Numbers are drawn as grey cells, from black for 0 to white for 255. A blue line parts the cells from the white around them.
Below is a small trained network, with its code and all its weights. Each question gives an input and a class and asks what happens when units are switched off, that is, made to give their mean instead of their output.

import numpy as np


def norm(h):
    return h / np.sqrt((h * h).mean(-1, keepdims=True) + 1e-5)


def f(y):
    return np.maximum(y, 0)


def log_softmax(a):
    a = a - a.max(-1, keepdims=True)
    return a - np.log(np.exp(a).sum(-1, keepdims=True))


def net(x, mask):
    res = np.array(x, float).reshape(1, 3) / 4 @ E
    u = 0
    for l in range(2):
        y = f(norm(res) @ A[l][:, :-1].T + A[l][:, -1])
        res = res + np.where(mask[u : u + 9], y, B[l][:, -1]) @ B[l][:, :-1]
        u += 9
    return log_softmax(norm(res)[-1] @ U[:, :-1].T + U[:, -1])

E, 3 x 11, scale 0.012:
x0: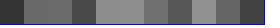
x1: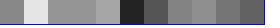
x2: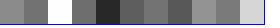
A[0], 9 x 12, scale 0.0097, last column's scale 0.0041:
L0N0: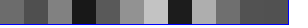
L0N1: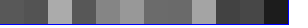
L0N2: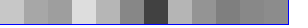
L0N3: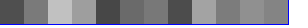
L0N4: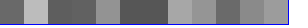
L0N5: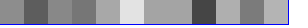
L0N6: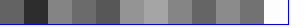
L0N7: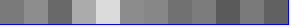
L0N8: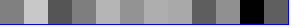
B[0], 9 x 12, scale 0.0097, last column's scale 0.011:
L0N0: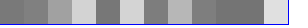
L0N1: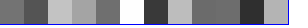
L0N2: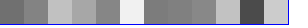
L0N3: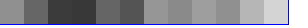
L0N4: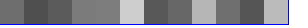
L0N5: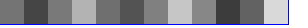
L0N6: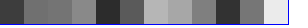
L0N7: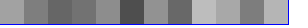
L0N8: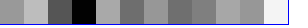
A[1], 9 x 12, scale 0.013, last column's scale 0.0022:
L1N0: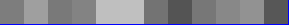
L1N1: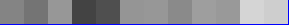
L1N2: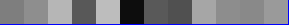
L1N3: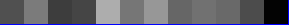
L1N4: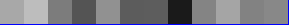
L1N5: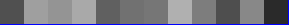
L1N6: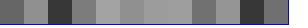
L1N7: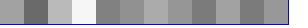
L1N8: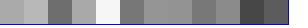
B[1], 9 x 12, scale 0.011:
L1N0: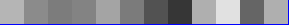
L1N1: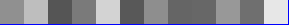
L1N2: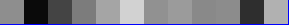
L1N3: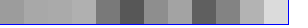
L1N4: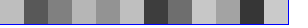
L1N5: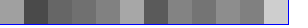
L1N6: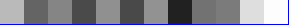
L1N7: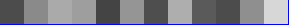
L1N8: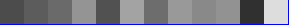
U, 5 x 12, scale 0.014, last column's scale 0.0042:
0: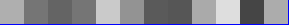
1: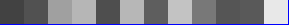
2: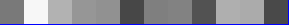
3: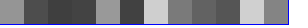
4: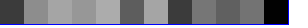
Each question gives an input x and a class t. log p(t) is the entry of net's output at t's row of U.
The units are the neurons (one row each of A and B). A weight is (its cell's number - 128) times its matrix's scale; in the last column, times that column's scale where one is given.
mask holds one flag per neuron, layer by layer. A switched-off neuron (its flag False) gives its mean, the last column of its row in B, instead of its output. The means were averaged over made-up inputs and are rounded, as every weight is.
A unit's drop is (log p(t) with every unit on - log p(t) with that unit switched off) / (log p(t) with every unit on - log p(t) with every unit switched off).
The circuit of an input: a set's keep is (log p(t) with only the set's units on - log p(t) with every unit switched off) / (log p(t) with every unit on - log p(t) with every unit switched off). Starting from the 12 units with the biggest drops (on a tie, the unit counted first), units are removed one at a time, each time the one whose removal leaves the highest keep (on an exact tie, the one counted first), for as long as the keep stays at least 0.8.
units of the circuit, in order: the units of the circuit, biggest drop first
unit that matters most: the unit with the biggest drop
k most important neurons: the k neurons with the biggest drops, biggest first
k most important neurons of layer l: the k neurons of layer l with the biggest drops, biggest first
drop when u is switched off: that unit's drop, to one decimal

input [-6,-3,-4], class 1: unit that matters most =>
L0N3
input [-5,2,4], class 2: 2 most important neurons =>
[L0N8 L0N2]
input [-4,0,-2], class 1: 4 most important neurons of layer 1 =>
[L1N7 L1N8 L1N1 L1N4]
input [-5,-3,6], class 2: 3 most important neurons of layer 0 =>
[L0N5 L0N4 L0N8]
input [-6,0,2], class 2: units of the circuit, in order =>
[L1N2 L1N4]
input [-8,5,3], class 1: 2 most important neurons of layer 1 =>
[L1N7 L1N6]
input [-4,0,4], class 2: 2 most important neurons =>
[L0N8 L0N7]
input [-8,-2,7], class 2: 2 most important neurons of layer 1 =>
[L1N1 L1N6]
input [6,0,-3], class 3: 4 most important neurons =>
[L1N6 L0N2 L1N4 L1N3]
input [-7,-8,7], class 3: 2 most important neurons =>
[L1N1 L0N0]
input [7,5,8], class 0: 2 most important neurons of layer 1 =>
[L1N1 L1N7]
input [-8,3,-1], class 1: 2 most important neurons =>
[L1N7 L0N8]
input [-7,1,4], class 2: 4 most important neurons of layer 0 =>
[L0N8 L0N0 L0N5 L0N1]
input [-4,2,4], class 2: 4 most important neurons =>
[L0N8 L0N2 L0N7 L1N1]
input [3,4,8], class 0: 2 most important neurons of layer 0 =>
[L0N6 L0N5]
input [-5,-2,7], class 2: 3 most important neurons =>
[L1N1 L0N8 L1N6]
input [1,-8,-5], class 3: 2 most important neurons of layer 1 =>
[L1N6 L1N8]
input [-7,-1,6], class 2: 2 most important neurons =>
[L0N8 L1N1]
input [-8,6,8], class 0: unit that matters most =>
L0N0
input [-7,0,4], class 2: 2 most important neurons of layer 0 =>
[L0N8 L0N0]
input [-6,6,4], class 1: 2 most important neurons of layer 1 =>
[L1N7 L1N6]
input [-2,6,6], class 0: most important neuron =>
[L0N3]
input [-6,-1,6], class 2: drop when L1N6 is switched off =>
0.1
